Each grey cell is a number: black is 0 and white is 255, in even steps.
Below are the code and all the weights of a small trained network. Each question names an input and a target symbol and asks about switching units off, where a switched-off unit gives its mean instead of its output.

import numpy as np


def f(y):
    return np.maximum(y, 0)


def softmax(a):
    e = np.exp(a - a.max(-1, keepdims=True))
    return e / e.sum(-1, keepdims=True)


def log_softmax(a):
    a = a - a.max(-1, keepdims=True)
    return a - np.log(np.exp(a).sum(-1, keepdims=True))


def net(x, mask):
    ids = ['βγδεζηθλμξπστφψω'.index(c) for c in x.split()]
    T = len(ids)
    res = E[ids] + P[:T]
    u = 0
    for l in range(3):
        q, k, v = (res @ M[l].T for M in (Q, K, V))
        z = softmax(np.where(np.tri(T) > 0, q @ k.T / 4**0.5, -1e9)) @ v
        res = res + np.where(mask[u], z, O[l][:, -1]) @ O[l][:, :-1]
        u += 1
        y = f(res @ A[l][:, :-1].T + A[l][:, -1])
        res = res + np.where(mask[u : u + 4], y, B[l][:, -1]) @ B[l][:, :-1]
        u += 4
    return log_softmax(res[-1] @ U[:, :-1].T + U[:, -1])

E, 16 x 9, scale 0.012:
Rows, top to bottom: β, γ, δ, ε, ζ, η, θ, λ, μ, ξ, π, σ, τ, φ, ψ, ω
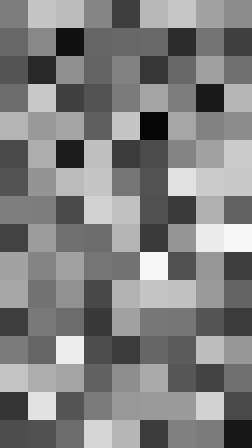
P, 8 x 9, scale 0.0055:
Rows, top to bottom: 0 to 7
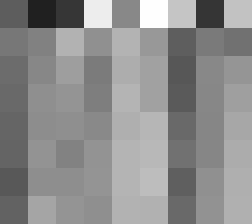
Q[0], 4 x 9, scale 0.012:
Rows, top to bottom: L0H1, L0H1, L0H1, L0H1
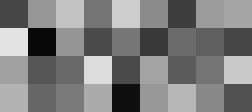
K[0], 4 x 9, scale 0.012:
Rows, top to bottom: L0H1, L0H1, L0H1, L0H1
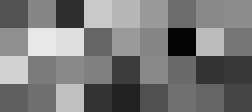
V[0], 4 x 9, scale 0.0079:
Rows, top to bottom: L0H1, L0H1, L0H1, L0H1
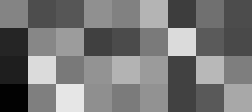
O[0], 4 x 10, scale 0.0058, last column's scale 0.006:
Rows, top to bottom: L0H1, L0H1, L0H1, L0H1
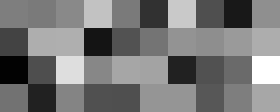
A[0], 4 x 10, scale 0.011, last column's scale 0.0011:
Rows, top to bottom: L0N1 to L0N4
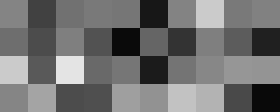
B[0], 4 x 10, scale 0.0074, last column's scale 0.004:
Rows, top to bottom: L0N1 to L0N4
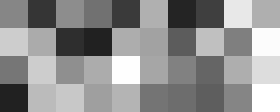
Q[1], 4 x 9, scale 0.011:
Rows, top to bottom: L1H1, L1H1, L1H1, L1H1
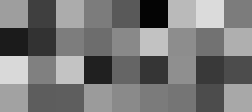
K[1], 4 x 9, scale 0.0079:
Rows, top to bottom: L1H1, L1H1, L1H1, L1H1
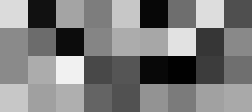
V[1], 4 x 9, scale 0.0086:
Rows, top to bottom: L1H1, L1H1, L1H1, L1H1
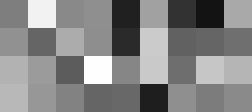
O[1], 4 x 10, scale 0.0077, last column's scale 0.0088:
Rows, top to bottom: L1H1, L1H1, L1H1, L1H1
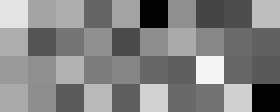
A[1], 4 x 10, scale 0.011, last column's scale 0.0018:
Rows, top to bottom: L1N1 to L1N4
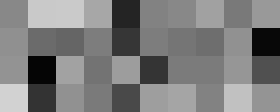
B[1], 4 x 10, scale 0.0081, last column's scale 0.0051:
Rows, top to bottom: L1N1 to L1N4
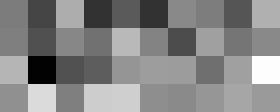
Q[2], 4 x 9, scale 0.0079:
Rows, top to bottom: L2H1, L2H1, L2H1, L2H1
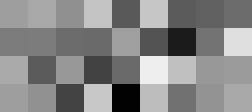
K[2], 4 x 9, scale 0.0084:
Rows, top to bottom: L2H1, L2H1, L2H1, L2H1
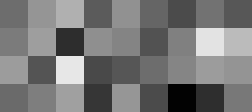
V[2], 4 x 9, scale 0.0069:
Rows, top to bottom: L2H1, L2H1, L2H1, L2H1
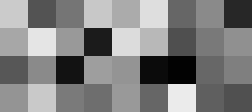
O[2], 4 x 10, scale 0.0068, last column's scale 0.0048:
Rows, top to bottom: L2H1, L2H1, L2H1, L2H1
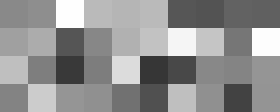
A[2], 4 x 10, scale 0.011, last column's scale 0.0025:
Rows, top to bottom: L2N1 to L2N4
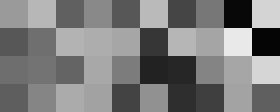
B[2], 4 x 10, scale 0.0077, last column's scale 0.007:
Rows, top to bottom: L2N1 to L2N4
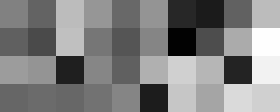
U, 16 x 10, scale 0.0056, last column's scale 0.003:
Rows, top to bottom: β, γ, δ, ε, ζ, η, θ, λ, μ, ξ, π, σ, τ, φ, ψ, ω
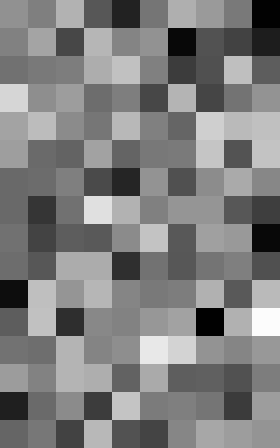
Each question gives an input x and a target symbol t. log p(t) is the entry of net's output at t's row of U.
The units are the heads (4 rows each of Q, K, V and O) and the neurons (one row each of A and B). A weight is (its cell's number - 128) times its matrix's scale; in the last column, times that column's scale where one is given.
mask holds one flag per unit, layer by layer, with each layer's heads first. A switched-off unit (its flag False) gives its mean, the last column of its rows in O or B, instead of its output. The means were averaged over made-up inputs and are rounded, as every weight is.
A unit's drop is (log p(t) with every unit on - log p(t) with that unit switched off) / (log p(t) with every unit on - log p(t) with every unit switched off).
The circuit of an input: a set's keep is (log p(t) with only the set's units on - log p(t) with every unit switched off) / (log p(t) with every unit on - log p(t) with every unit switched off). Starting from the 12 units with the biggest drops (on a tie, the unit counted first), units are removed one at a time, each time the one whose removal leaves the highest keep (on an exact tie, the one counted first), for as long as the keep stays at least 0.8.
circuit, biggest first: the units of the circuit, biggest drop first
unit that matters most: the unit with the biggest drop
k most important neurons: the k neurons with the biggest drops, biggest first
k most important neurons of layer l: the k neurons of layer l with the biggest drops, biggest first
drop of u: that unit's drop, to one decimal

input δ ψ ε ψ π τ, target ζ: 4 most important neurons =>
(L0N2; L2N4; L0N3; L2N2)
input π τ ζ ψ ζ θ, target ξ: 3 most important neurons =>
(L2N2; L0N2; L1N1)
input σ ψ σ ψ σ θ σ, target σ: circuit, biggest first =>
(L1H1; L0H1; L2H1)
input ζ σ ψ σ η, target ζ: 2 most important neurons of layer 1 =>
(L1N1; L1N3)
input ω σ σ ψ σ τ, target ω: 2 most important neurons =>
(L2N4; L0N4)
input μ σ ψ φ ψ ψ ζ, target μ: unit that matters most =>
L2H1
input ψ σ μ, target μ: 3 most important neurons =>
(L1N3; L0N4; L0N1)
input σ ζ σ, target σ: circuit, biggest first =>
(L1H1; L0H1)
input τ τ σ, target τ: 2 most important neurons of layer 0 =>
(L0N2; L0N4)
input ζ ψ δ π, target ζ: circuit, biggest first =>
(L0H1; L1H1; L2H1)
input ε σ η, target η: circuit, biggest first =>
(L2N3; L2H1; L0N3)
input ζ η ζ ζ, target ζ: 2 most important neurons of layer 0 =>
(L0N3; L0N4)
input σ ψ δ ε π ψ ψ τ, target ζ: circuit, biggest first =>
(L0N2; L0N3)
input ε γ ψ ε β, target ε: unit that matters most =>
L1H1
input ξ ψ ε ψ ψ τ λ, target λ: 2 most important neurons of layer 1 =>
(L1N3; L1N1)
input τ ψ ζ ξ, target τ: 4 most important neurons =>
(L0N2; L1N4; L2N2; L0N4)
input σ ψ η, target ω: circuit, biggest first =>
(L2H1; L0H1)
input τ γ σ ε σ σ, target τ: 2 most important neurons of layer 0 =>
(L0N4; L0N2)
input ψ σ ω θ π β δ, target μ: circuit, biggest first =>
(L1N3; L0N1)
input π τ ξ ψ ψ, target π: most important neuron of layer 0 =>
(L0N4)
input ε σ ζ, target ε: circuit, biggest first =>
(L0N3; L1H1)
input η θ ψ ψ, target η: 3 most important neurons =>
(L2N3; L1N1; L0N3)
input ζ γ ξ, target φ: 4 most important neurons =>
(L2N1; L0N4; L2N4; L0N1)
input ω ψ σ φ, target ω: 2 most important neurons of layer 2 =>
(L2N4; L2N3)
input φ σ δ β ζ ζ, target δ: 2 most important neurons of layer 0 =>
(L0N2; L0N1)
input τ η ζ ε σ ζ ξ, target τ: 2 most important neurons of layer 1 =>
(L1N4; L1N3)
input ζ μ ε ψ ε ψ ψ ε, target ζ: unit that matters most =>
L0H1
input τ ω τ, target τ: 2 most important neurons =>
(L1N4; L0N4)
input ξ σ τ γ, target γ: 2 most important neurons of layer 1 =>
(L1N1; L1N3)
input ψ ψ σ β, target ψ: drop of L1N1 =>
0.3
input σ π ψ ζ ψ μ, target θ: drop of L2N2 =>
0.4
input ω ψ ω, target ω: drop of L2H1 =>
1.0
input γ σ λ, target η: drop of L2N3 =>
0.9
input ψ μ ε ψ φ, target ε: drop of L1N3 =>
0.1
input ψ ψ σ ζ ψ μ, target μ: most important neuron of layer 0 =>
(L0N4)
